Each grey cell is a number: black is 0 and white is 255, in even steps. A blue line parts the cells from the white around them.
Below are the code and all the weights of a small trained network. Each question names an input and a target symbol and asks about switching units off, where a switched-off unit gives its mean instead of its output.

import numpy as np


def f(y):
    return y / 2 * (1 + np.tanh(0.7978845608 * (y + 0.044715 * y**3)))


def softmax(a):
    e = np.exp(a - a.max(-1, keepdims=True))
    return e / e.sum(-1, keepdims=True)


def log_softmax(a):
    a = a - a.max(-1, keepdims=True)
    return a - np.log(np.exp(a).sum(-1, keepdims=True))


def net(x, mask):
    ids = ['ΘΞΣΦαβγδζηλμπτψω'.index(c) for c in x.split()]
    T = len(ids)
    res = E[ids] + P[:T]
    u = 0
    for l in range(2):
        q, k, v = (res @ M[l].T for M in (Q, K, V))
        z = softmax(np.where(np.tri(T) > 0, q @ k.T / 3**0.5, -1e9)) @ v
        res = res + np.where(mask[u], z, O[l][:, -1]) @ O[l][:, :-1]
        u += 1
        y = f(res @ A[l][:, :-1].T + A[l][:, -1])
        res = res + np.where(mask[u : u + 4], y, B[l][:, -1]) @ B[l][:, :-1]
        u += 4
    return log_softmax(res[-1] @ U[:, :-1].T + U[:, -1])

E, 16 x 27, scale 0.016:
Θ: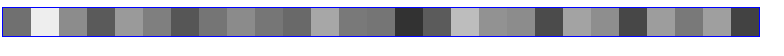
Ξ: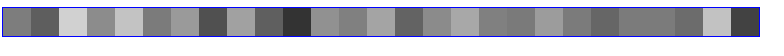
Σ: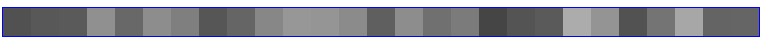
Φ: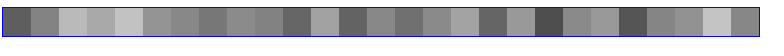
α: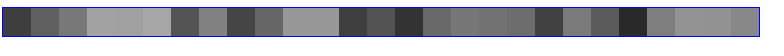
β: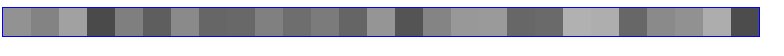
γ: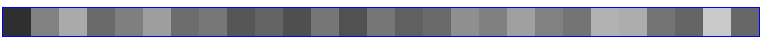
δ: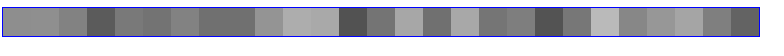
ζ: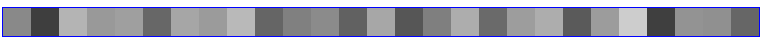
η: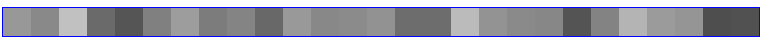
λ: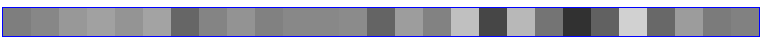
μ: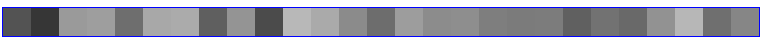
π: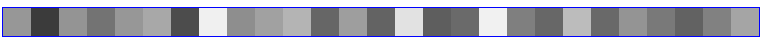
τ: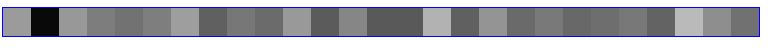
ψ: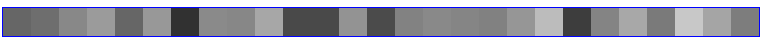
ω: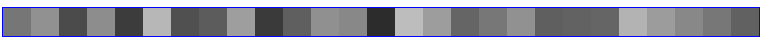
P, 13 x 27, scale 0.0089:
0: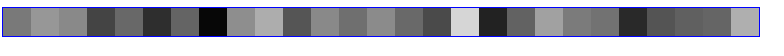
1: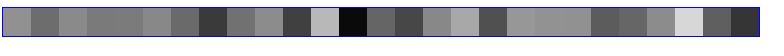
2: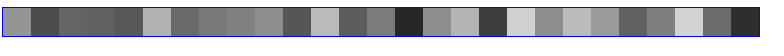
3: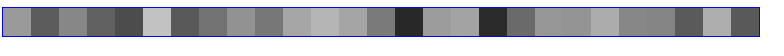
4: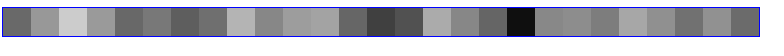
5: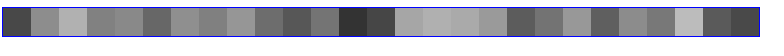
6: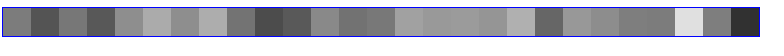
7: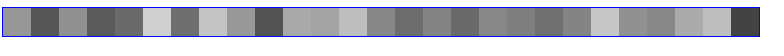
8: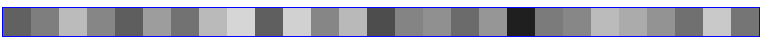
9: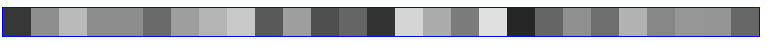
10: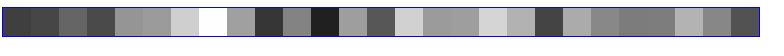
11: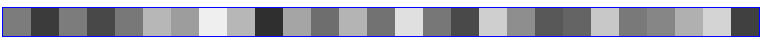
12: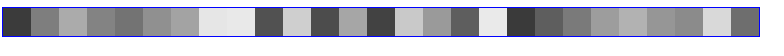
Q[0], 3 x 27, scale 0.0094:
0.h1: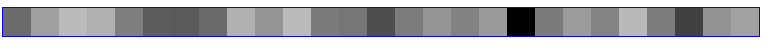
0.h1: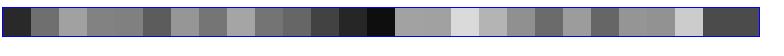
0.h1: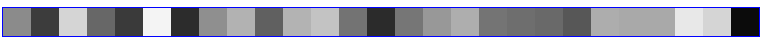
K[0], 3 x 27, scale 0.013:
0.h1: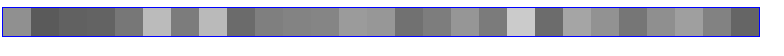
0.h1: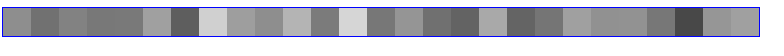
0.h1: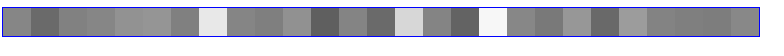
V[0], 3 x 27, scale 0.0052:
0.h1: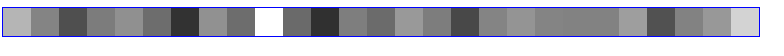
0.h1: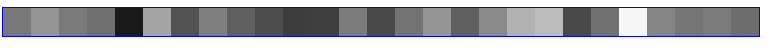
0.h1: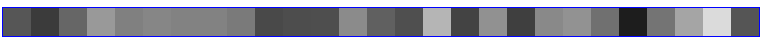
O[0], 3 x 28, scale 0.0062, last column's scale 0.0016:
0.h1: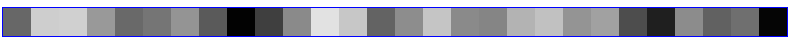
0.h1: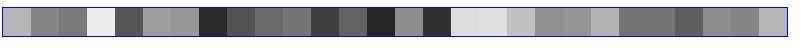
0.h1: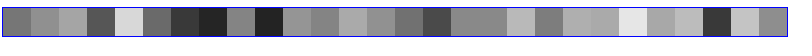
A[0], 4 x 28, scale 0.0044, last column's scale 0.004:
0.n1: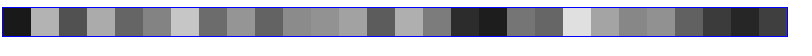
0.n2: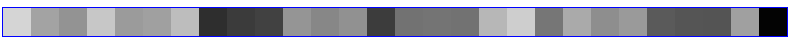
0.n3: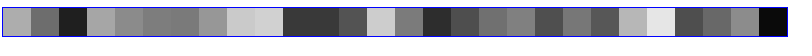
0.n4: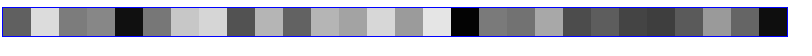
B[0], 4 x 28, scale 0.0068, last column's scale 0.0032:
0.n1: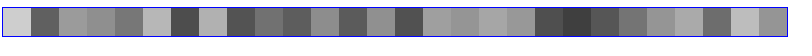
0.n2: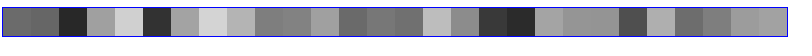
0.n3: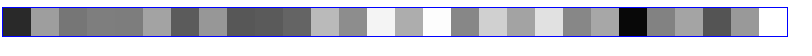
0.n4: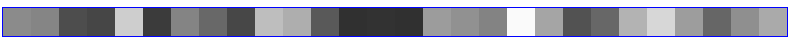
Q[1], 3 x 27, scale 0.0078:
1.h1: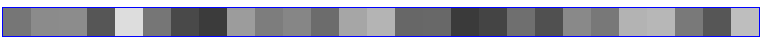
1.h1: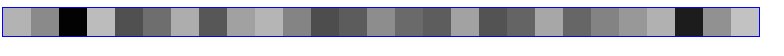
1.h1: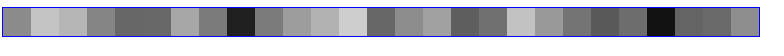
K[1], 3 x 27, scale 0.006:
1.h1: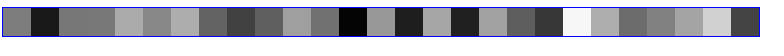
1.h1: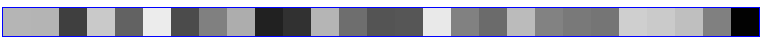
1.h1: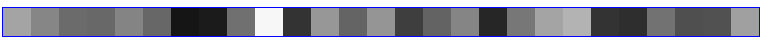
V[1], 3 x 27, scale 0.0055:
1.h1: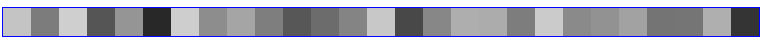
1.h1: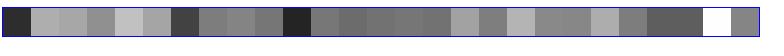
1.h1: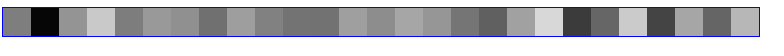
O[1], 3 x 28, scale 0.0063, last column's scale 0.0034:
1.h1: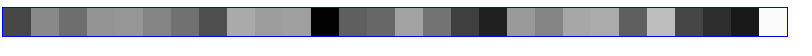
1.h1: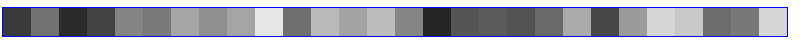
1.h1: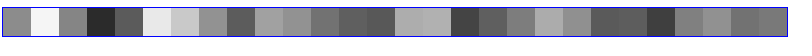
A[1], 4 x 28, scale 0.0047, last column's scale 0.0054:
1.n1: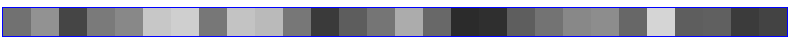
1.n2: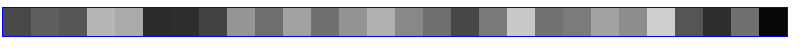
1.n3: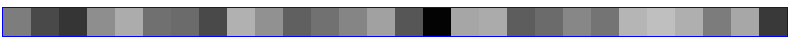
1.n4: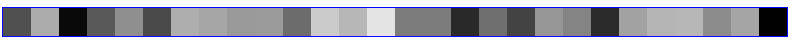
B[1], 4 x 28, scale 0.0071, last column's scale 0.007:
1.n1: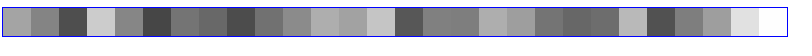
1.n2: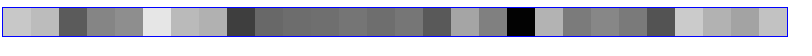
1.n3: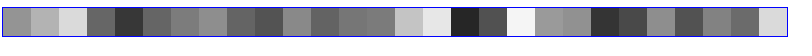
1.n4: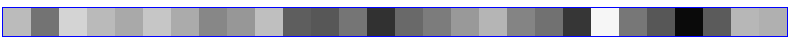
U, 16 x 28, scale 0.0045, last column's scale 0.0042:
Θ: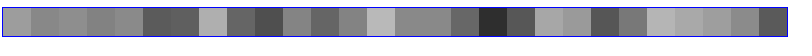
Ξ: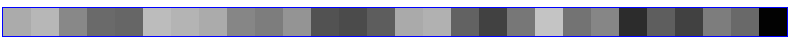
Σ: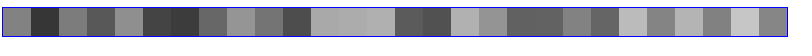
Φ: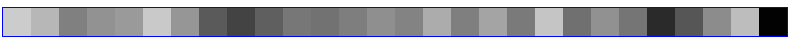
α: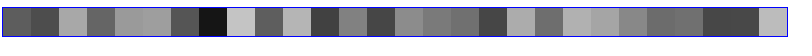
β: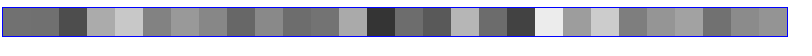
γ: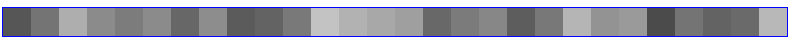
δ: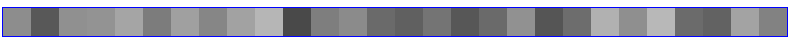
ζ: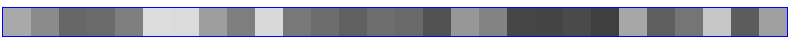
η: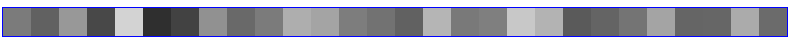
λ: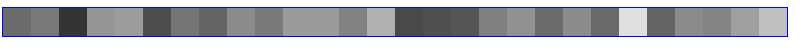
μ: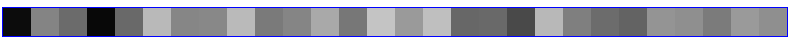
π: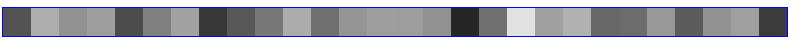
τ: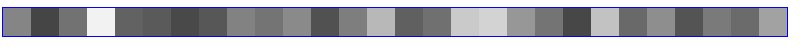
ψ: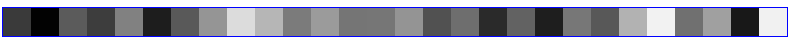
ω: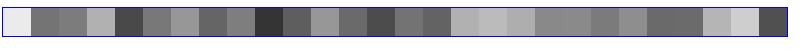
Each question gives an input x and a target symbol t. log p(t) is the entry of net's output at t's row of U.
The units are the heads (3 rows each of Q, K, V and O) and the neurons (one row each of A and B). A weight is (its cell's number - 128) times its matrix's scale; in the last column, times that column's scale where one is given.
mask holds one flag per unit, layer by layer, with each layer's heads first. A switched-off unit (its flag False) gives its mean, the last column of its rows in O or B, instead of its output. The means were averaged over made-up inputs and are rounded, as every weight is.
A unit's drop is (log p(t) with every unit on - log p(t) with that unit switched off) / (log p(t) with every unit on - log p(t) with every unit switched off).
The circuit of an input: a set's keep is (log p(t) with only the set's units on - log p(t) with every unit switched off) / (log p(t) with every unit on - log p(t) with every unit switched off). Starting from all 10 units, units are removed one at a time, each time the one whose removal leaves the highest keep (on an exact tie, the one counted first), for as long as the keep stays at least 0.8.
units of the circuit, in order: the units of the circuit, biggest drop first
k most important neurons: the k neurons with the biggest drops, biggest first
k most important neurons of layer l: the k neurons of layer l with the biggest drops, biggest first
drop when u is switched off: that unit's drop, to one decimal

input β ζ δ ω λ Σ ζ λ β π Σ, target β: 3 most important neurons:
1.n2, 1.n3, 1.n1
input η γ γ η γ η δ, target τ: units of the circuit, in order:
0.h1, 1.h1, 1.n1
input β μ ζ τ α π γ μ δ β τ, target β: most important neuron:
1.n2
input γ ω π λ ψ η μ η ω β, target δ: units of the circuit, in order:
1.n4, 1.h1, 0.h1
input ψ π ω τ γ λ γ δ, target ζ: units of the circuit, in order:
1.h1, 0.h1, 1.n4
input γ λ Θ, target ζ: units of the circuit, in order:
0.h1, 1.h1
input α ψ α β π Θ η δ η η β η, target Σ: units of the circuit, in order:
1.h1, 0.h1
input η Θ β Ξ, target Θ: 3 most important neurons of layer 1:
1.n2, 1.n3, 1.n4
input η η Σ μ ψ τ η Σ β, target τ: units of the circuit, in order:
0.h1, 1.h1, 1.n1, 0.n2
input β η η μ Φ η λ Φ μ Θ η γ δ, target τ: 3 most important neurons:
1.n1, 1.n3, 1.n2
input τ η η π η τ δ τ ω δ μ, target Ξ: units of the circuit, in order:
0.h1, 1.h1
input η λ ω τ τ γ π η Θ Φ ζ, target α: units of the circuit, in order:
1.h1, 0.h1, 1.n1
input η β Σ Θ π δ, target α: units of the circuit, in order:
0.h1, 1.h1, 1.n1
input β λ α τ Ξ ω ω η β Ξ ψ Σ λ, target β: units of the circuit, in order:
0.h1, 0.n2
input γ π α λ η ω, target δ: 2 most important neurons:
1.n4, 0.n1
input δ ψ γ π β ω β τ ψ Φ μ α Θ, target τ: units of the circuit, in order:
0.h1, 1.h1
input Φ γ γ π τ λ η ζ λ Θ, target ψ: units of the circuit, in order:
1.h1, 0.h1, 1.n1, 1.n2
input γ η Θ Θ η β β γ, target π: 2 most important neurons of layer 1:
1.n3, 1.n1
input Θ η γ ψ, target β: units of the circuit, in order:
0.n2, 0.h1
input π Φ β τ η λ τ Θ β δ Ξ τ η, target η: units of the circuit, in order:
0.h1, 0.n4
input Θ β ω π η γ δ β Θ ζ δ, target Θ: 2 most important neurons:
1.n2, 1.n3
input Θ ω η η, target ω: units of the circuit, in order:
0.h1, 1.h1
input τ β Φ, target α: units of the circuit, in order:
0.h1, 1.h1, 1.n1, 0.n3
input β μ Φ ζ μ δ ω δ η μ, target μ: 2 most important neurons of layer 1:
1.n1, 1.n4
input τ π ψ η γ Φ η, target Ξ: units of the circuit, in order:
1.h1, 0.h1
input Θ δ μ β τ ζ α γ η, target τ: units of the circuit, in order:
0.h1, 1.h1, 1.n1
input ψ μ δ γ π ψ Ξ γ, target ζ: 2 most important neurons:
1.n4, 1.n3
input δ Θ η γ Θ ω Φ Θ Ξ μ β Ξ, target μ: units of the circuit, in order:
0.h1, 0.n3
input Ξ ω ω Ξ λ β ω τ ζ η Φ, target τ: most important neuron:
1.n1
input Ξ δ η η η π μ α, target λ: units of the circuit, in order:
1.h1, 1.n1, 0.h1, 1.n3
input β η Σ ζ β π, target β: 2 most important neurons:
1.n2, 1.n3
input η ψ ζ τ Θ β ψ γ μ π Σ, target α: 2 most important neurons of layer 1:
1.n1, 1.n2
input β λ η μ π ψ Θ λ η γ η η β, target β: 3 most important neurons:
1.n2, 1.n3, 0.n4
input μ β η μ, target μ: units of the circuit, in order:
0.h1, 0.n3, 1.h1, 1.n1
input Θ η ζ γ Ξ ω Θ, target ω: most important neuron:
1.n3
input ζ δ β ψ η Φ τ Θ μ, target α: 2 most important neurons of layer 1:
1.n2, 1.n1
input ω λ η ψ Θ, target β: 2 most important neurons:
0.n2, 1.n3
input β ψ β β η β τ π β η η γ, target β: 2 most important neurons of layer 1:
1.n2, 1.n3
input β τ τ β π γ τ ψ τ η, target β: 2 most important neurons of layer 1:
1.n2, 1.n3
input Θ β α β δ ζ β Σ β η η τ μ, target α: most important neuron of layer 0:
0.n3
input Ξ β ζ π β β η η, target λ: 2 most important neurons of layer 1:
1.n1, 1.n3
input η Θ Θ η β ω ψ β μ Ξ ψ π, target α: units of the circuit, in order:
0.h1, 1.h1, 1.n1
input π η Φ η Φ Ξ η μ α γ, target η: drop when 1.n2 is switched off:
0.1
